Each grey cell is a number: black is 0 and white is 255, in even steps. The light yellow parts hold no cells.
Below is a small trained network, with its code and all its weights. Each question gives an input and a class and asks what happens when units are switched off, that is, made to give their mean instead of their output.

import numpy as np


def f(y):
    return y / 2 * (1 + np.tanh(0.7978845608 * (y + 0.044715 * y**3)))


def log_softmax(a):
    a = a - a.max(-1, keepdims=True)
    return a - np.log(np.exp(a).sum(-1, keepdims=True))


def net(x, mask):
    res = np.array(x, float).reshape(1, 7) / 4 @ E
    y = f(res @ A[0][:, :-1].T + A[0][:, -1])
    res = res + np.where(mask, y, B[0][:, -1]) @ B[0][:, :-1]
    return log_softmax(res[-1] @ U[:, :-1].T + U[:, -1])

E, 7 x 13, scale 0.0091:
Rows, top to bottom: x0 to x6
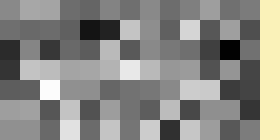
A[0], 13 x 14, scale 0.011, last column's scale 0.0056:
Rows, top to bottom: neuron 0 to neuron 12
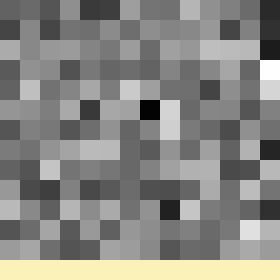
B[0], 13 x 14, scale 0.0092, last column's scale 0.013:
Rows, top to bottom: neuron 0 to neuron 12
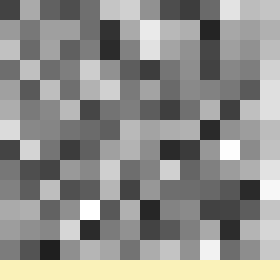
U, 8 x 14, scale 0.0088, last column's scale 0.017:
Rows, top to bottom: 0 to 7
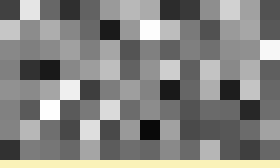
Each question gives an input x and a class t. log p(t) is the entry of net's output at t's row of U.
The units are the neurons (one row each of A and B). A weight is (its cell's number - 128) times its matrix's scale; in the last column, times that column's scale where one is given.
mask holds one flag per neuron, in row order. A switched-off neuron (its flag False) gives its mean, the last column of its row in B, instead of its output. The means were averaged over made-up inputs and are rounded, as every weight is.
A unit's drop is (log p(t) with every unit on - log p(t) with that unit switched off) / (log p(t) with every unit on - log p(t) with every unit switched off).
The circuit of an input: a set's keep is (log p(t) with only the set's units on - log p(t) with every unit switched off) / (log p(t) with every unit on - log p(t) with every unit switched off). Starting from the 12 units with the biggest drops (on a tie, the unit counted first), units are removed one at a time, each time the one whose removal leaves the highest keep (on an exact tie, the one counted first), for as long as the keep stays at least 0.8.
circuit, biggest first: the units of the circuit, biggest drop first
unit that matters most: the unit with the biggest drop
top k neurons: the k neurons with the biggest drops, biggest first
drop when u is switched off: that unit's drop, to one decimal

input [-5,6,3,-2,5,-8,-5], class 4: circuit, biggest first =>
(neuron 11)
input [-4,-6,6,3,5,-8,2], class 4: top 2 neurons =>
(neuron 11; neuron 0)
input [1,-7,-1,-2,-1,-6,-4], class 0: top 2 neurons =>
(neuron 7; neuron 5)
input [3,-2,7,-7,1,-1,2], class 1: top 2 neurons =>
(neuron 1; neuron 6)
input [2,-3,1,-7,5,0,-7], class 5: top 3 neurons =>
(neuron 9; neuron 10; neuron 12)
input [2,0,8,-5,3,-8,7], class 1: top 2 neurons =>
(neuron 1; neuron 5)
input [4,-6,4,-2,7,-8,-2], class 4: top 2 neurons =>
(neuron 11; neuron 12)
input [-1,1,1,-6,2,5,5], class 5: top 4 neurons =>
(neuron 9; neuron 11; neuron 12; neuron 3)
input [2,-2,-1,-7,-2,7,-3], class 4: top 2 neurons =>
(neuron 5; neuron 4)
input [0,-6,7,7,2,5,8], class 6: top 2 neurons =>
(neuron 10; neuron 9)
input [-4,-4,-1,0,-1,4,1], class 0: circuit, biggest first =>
(neuron 7; neuron 8)
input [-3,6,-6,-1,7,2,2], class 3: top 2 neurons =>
(neuron 8; neuron 7)
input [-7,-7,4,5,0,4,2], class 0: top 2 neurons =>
(neuron 7; neuron 9)
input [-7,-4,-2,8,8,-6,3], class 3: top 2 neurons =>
(neuron 8; neuron 9)
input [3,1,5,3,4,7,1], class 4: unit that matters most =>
neuron 5
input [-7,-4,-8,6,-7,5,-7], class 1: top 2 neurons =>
(neuron 2; neuron 9)
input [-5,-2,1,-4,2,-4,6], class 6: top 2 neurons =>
(neuron 10; neuron 5)
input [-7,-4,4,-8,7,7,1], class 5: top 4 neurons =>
(neuron 9; neuron 11; neuron 12; neuron 7)
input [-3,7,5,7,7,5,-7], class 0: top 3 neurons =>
(neuron 0; neuron 9; neuron 12)
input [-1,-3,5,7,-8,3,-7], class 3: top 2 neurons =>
(neuron 12; neuron 9)
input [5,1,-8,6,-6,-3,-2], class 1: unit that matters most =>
neuron 2
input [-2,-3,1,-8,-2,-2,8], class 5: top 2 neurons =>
(neuron 9; neuron 3)
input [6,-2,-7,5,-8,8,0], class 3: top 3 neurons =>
(neuron 12; neuron 11; neuron 1)
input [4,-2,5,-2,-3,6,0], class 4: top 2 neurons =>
(neuron 5; neuron 2)
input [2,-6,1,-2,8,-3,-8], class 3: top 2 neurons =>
(neuron 8; neuron 10)
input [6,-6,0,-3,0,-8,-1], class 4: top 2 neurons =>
(neuron 11; neuron 0)
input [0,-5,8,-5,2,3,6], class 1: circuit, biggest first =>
(neuron 1)
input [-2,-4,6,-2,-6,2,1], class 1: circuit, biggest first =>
(neuron 1; neuron 6)
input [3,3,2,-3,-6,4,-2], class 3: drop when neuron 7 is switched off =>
0.2
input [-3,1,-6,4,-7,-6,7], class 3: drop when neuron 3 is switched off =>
0.2
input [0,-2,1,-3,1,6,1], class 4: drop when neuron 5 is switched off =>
0.6
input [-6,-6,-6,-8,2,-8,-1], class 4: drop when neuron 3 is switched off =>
0.1
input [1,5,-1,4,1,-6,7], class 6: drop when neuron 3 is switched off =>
-0.1
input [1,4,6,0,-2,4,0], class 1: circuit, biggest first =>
(neuron 1)
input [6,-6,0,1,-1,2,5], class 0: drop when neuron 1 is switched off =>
0.0
